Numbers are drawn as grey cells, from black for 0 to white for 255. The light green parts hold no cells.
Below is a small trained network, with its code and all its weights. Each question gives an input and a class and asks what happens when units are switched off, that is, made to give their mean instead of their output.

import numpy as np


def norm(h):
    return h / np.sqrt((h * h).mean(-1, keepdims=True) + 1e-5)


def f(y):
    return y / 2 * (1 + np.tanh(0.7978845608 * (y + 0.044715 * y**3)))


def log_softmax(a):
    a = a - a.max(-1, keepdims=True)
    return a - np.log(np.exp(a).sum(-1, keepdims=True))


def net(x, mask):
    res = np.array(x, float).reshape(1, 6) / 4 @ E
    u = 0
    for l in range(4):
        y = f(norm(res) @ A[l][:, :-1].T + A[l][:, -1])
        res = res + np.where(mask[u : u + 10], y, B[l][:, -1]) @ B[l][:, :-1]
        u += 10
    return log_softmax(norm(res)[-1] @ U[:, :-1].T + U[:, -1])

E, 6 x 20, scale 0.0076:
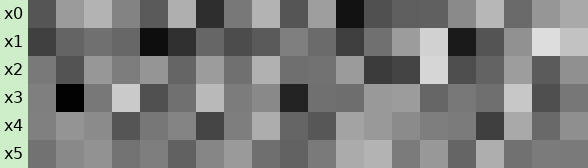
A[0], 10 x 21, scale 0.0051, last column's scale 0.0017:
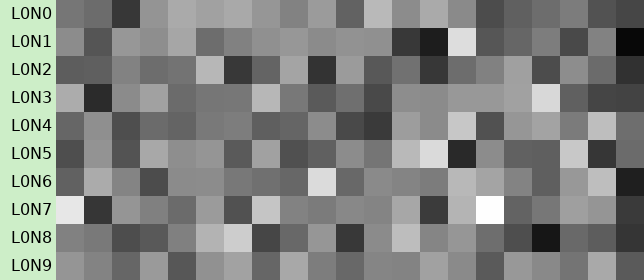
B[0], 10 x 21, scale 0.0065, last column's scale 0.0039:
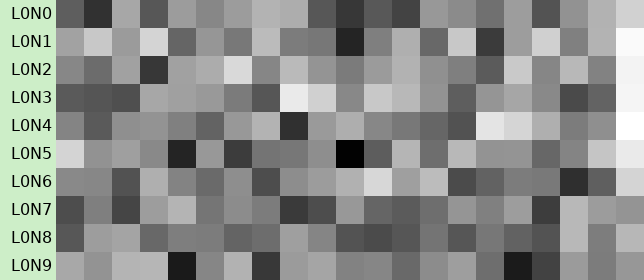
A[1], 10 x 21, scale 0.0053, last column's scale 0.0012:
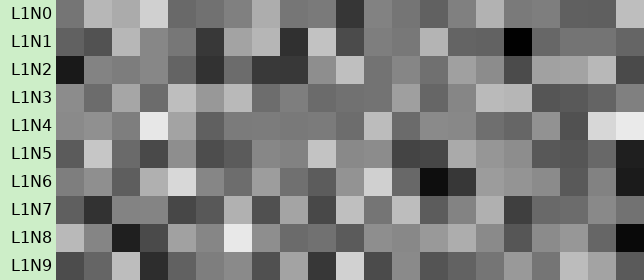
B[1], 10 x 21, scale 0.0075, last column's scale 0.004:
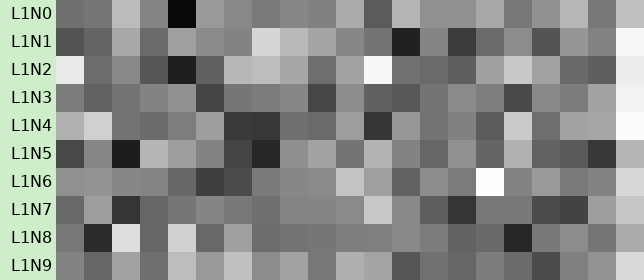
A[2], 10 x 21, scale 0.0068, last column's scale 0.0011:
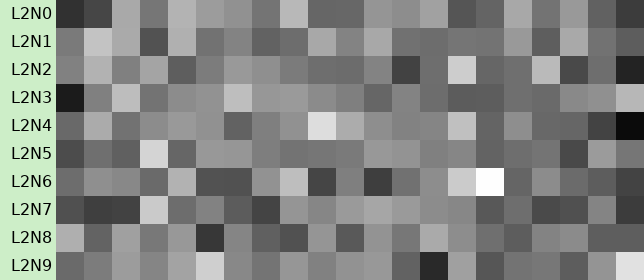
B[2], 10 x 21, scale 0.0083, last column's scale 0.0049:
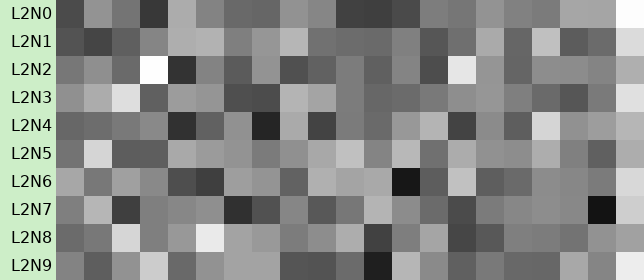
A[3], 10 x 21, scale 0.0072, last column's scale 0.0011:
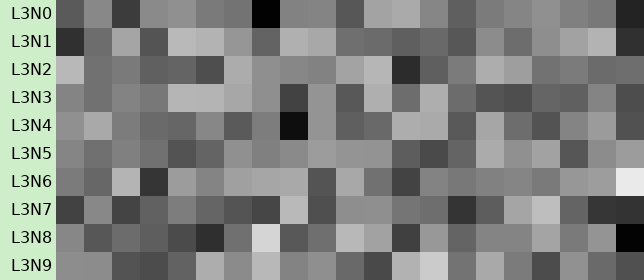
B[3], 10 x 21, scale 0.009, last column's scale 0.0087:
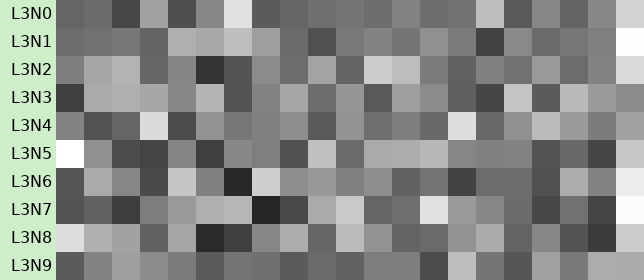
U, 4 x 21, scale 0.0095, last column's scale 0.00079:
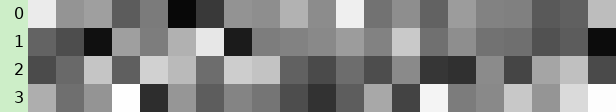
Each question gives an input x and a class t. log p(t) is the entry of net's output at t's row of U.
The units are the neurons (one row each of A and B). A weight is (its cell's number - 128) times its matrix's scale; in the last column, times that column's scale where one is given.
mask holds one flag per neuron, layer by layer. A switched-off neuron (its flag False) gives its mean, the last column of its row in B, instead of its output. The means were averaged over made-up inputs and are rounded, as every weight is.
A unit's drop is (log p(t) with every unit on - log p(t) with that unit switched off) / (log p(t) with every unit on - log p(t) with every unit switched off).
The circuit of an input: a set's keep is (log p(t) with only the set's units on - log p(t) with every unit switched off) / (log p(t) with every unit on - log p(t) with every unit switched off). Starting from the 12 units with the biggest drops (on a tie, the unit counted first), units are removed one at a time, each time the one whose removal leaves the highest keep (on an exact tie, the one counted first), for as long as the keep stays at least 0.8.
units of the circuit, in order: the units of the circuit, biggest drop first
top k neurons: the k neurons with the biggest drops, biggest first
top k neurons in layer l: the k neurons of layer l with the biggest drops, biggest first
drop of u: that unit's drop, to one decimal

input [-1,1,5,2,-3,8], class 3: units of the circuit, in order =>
[L0N1]
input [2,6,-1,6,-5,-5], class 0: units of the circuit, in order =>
[L1N2, L3N8]
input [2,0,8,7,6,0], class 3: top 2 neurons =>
[L0N1, L2N2]
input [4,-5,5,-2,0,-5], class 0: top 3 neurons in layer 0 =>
[L0N5, L0N9, L0N7]
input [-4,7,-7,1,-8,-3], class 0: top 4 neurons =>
[L1N2, L0N1, L3N8, L1N1]
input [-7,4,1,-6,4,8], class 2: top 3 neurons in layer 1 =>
[L1N1, L1N8, L1N7]
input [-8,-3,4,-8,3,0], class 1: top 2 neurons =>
[L1N5, L2N4]
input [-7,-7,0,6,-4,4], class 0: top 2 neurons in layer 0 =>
[L0N2, L0N3]
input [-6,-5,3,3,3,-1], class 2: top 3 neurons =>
[L0N0, L1N8, L0N4]
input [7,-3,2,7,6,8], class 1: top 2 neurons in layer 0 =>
[L0N3, L0N0]
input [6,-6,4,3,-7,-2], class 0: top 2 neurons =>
[L1N6, L2N6]
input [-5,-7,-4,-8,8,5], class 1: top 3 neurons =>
[L1N5, L2N4, L0N4]
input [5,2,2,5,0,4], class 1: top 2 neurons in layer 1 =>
[L1N7, L1N1]
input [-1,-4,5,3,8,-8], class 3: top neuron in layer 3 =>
[L3N6]
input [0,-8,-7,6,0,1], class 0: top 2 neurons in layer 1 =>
[L1N6, L1N3]
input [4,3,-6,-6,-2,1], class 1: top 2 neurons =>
[L0N6, L0N1]
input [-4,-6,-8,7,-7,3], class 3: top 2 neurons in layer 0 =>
[L0N5, L0N6]
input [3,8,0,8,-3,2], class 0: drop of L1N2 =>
1.6
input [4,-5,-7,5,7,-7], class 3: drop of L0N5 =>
1.8
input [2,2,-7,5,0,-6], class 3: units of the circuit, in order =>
[L0N5]
